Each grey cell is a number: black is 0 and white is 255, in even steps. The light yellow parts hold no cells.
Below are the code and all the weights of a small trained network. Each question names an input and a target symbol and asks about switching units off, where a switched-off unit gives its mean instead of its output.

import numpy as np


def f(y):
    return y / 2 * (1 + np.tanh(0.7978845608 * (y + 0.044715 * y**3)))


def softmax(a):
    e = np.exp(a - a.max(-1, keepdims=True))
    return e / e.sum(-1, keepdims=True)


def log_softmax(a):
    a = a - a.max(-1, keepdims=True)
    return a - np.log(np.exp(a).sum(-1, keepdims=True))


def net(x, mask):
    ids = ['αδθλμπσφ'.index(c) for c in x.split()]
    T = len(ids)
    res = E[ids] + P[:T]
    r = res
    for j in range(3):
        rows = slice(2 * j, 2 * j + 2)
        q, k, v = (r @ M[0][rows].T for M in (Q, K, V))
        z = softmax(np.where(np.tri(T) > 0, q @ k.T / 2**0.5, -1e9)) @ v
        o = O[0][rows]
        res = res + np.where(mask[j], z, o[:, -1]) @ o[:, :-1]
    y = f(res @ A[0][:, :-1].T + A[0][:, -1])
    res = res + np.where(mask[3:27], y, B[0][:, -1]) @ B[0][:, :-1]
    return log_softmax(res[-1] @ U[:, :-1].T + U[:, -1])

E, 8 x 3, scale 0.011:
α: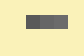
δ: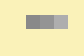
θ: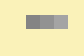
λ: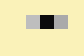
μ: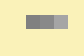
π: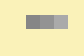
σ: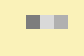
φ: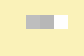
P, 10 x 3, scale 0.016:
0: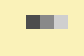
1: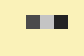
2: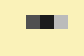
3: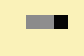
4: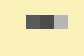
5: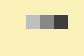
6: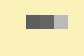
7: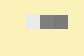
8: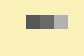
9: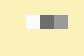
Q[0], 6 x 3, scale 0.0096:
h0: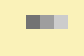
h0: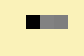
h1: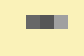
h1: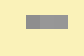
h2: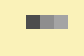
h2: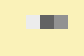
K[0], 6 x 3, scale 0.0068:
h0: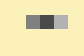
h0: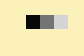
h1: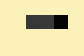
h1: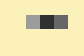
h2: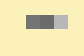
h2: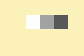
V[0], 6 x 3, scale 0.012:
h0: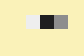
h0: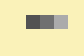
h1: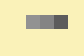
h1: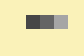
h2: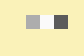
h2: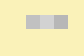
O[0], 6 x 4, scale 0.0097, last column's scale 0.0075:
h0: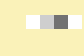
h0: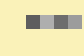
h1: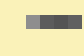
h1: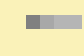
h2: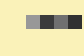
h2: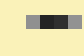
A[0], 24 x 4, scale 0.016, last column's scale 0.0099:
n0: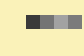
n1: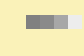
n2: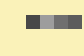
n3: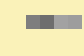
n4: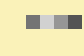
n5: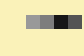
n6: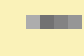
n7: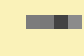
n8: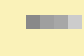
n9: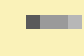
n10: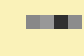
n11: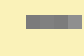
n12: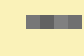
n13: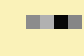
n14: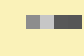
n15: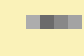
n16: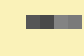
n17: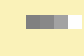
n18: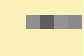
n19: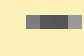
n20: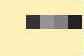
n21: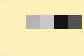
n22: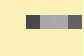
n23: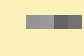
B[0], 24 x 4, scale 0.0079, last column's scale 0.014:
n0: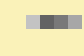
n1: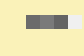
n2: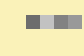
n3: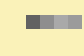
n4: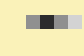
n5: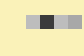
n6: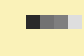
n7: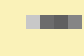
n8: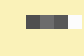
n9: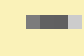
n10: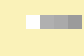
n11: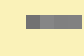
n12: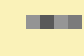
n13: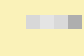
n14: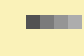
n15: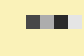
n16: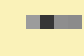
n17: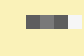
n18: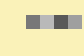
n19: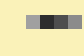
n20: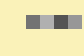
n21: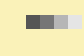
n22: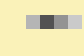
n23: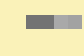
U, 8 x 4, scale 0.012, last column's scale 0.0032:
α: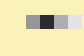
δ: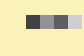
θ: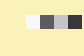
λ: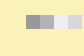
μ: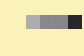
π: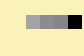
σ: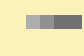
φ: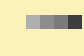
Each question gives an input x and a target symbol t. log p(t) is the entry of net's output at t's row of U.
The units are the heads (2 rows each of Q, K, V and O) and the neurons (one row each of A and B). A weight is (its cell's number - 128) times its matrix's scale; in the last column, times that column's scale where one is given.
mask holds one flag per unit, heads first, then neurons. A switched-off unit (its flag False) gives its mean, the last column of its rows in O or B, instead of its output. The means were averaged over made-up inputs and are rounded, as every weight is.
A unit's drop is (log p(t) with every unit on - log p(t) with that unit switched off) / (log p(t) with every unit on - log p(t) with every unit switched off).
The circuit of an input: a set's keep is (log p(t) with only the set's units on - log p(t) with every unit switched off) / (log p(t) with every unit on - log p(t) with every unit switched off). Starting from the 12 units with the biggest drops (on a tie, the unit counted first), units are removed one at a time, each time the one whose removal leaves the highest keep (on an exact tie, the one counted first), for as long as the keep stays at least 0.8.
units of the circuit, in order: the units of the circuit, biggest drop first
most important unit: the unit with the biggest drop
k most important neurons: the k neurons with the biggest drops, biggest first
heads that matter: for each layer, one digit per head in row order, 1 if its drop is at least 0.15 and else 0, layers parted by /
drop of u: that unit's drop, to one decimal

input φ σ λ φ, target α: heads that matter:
101
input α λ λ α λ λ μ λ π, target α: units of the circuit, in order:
n4, h2, n22, n13
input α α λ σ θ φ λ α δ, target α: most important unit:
n4
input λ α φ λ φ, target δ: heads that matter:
010
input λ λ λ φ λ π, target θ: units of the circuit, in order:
h2, n13
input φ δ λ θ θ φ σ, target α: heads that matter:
000
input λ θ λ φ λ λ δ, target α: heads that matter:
001
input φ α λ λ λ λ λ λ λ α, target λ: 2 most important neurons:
n21, n13
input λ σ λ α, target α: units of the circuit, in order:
h0, n16
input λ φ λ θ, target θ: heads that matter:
100
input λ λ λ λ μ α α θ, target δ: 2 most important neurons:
n15, n6
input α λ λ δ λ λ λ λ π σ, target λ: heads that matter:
100
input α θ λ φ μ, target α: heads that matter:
001
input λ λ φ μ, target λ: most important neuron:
n13
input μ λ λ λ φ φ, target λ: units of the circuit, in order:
n21, n13
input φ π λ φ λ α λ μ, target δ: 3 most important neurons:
n15, n6, n22
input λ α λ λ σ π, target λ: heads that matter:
000
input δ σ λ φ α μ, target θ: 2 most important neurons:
n8, n5
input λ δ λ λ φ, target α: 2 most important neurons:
n4, n15
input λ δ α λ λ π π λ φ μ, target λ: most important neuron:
n21
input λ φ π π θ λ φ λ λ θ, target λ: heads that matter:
100
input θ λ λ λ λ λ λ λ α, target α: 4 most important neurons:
n4, n15, n22, n6
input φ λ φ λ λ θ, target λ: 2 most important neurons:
n13, n21
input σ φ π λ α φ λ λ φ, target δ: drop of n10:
0.1
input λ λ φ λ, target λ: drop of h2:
0.2
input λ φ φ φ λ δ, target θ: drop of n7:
0.0
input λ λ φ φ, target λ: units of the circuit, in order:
n13
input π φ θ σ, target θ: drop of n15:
0.2
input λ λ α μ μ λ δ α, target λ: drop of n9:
0.1
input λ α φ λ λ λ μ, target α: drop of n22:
0.4
